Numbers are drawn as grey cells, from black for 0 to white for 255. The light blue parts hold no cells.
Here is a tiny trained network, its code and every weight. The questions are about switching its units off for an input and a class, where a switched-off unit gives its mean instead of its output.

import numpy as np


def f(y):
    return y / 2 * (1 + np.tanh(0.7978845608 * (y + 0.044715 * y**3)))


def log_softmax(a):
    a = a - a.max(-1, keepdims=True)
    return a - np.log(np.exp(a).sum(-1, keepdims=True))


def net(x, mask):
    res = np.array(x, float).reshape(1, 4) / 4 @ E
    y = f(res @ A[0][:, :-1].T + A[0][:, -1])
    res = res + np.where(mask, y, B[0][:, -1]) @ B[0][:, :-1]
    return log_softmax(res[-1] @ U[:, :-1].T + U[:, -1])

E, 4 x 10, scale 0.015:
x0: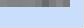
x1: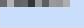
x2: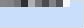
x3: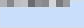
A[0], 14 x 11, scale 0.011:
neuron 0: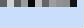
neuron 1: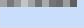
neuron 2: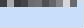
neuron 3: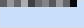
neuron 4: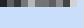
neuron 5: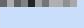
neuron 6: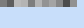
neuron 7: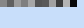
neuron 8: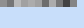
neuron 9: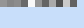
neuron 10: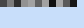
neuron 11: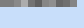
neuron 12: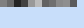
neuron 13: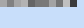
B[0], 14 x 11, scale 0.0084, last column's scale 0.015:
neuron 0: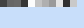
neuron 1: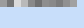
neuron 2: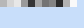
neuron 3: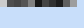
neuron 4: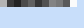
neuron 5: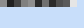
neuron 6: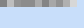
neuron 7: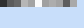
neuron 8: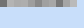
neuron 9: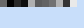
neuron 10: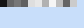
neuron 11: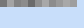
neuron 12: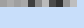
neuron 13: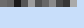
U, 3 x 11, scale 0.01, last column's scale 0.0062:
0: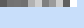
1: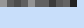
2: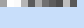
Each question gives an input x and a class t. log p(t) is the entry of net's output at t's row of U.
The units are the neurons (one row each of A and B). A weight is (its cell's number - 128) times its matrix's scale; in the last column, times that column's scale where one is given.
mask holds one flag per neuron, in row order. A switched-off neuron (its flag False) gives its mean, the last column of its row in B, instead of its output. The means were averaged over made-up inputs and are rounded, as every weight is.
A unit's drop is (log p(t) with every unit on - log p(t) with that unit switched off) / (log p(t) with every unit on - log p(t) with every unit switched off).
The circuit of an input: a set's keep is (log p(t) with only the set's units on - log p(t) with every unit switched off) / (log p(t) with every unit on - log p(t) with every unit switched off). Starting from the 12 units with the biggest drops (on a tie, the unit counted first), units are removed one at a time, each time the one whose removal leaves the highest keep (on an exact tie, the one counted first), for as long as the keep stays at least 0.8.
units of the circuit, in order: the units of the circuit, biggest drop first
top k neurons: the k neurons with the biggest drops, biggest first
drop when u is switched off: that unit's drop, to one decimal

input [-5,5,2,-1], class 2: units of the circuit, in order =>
[neuron 2]
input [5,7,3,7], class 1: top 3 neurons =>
[neuron 5; neuron 13; neuron 10]
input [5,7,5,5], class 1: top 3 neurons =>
[neuron 5; neuron 10; neuron 13]
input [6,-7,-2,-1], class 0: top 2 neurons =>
[neuron 2; neuron 5]
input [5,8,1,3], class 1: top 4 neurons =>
[neuron 5; neuron 10; neuron 7; neuron 6]
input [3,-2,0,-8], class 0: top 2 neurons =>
[neuron 10; neuron 5]
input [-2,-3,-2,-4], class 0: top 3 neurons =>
[neuron 10; neuron 5; neuron 3]
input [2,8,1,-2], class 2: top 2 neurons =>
[neuron 2; neuron 9]
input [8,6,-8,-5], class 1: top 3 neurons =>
[neuron 3; neuron 5; neuron 4]
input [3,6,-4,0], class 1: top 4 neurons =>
[neuron 5; neuron 10; neuron 3; neuron 7]
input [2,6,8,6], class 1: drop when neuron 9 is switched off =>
0.1
